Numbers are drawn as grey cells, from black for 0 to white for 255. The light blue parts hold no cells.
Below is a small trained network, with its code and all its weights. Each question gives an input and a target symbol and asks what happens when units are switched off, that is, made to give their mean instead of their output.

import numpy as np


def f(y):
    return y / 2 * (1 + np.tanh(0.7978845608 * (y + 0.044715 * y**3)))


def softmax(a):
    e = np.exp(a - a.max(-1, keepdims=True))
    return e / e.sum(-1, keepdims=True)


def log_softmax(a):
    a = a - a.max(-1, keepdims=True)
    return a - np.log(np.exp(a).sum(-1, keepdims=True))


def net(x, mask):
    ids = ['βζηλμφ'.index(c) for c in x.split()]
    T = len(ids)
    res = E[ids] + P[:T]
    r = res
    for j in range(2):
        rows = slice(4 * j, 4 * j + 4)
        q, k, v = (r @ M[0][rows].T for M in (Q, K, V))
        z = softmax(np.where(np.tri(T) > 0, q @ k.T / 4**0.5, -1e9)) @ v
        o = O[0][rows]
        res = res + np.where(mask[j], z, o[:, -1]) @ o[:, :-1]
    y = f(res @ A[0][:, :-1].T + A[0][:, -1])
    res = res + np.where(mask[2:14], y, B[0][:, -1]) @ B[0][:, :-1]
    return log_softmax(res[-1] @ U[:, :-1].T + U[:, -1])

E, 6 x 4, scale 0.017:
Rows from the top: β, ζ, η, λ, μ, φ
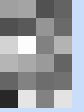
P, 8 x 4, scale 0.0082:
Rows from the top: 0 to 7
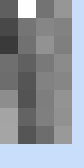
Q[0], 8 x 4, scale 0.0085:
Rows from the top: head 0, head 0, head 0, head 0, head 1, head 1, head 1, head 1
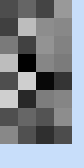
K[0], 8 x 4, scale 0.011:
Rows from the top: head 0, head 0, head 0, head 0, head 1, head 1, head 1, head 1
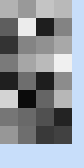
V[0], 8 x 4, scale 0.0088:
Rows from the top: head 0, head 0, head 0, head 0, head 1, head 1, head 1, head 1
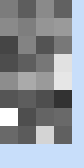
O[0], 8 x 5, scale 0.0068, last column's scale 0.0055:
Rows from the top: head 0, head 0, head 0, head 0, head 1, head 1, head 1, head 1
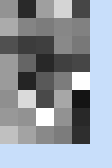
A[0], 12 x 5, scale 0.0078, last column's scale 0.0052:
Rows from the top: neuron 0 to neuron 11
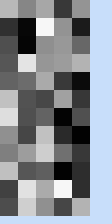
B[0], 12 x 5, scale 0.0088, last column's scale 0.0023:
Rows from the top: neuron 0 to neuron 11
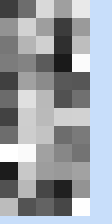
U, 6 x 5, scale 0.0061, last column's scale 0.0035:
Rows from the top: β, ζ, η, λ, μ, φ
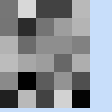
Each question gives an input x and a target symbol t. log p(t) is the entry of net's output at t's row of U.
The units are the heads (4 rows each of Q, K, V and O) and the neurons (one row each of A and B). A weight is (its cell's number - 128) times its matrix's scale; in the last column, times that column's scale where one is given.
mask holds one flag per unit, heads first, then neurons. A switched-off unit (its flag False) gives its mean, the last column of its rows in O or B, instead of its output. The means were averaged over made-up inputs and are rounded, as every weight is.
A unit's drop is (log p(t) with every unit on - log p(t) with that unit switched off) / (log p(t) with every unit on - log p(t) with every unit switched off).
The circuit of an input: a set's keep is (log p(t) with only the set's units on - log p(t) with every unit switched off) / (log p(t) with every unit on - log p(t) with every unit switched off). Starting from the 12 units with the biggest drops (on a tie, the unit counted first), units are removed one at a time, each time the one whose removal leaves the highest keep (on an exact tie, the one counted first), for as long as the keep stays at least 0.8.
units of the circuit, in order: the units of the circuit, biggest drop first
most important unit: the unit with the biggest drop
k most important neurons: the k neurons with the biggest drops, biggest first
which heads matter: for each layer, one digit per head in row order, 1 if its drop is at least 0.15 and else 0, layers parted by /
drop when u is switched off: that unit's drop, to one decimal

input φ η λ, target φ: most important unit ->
head 1
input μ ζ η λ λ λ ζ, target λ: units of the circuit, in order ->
neuron 1; neuron 2
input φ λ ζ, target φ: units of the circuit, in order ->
head 0; neuron 9; neuron 6
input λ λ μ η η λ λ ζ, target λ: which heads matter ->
01
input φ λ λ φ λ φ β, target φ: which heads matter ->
01
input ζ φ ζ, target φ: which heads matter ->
11
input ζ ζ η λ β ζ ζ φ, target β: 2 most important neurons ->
neuron 10; neuron 3
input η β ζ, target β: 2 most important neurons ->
neuron 1; neuron 2
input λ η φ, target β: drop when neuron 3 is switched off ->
0.2
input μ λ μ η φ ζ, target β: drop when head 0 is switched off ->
0.2
